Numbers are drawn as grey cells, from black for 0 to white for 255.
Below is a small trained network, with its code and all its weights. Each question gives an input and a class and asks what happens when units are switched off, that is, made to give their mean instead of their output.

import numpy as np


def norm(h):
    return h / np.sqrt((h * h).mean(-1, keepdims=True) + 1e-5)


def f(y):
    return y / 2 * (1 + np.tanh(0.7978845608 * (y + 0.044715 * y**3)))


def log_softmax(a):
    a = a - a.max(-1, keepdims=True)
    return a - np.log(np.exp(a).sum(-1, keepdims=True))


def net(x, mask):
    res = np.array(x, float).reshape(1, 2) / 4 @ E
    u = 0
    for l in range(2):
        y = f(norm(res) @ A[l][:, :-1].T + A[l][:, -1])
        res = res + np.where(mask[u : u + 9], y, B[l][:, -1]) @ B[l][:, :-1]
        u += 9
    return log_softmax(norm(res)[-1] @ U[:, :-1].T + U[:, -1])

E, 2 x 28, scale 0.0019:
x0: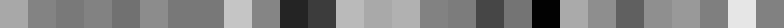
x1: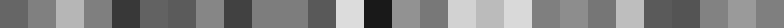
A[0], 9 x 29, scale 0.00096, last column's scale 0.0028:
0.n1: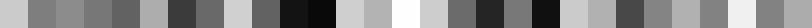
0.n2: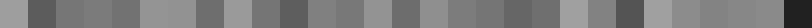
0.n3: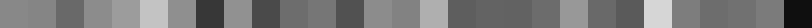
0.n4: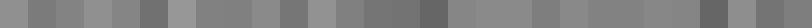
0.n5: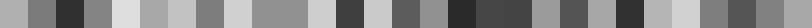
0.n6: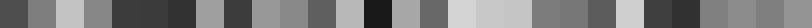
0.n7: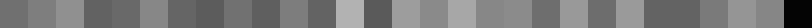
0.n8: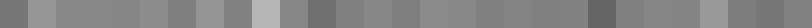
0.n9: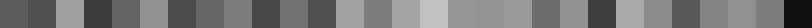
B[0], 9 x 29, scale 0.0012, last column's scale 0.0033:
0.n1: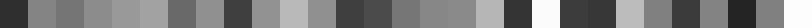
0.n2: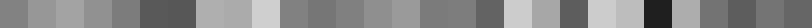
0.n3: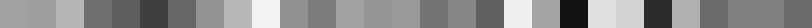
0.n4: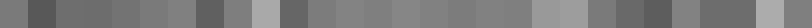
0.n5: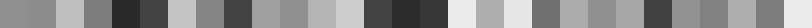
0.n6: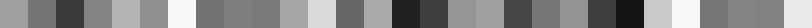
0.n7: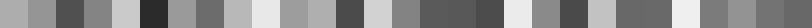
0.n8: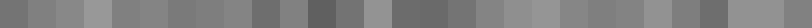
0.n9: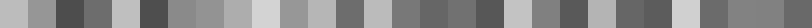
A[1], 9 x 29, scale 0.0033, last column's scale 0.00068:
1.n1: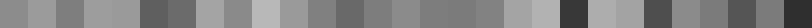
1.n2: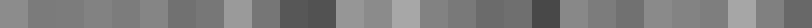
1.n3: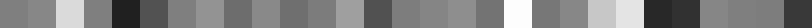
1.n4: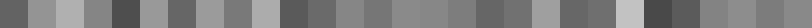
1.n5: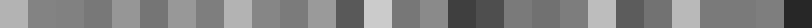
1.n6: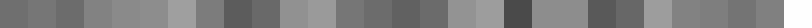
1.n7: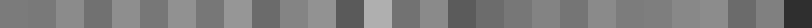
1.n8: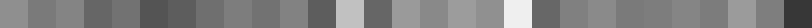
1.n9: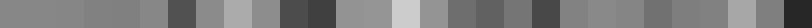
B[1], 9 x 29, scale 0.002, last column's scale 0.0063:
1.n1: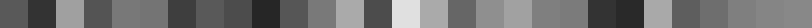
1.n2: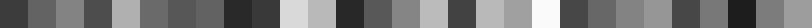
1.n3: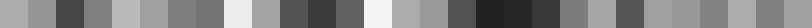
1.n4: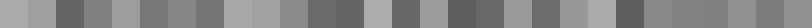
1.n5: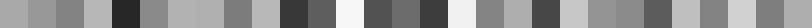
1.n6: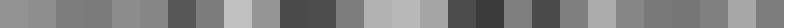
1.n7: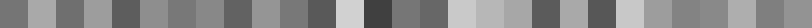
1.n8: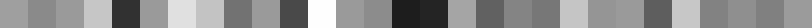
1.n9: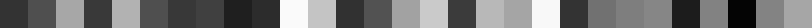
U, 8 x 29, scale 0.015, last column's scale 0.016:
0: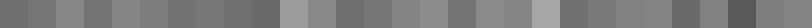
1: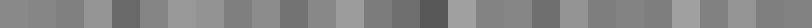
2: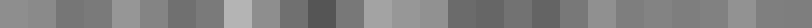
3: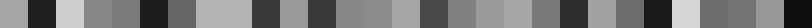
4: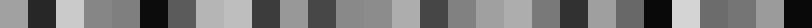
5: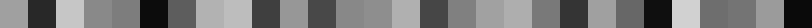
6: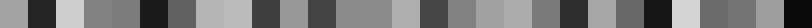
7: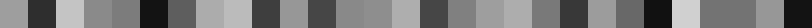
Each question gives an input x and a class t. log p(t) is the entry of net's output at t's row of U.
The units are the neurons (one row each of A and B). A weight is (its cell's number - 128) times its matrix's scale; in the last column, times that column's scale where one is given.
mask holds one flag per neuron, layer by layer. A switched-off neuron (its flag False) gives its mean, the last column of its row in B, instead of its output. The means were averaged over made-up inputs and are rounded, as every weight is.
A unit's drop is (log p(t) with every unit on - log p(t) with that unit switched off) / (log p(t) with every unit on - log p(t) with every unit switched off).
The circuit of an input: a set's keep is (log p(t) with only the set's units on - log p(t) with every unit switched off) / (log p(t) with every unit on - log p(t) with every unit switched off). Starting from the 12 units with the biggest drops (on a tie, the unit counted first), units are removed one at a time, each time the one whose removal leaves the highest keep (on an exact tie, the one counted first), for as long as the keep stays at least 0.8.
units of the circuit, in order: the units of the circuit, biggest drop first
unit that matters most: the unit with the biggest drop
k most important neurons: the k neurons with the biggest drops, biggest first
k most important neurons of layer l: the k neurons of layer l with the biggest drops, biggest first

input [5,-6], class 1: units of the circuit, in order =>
1.n5
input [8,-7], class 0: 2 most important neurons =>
1.n9, 1.n2
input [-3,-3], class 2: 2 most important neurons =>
0.n1, 1.n9
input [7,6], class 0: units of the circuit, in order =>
1.n9, 1.n2
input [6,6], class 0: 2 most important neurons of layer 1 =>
1.n9, 1.n2
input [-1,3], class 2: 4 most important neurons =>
0.n5, 1.n6, 1.n5, 0.n6
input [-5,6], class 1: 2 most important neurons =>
1.n9, 0.n1
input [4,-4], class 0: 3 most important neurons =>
0.n6, 1.n9, 1.n2
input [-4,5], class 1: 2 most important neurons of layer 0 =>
0.n1, 0.n6
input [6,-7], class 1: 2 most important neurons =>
1.n5, 0.n5
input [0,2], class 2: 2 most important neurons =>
0.n6, 0.n5
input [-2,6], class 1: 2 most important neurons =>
0.n6, 1.n8
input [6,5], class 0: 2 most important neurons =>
0.n5, 1.n9
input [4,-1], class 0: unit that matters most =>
0.n6
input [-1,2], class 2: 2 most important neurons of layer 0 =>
0.n5, 0.n6
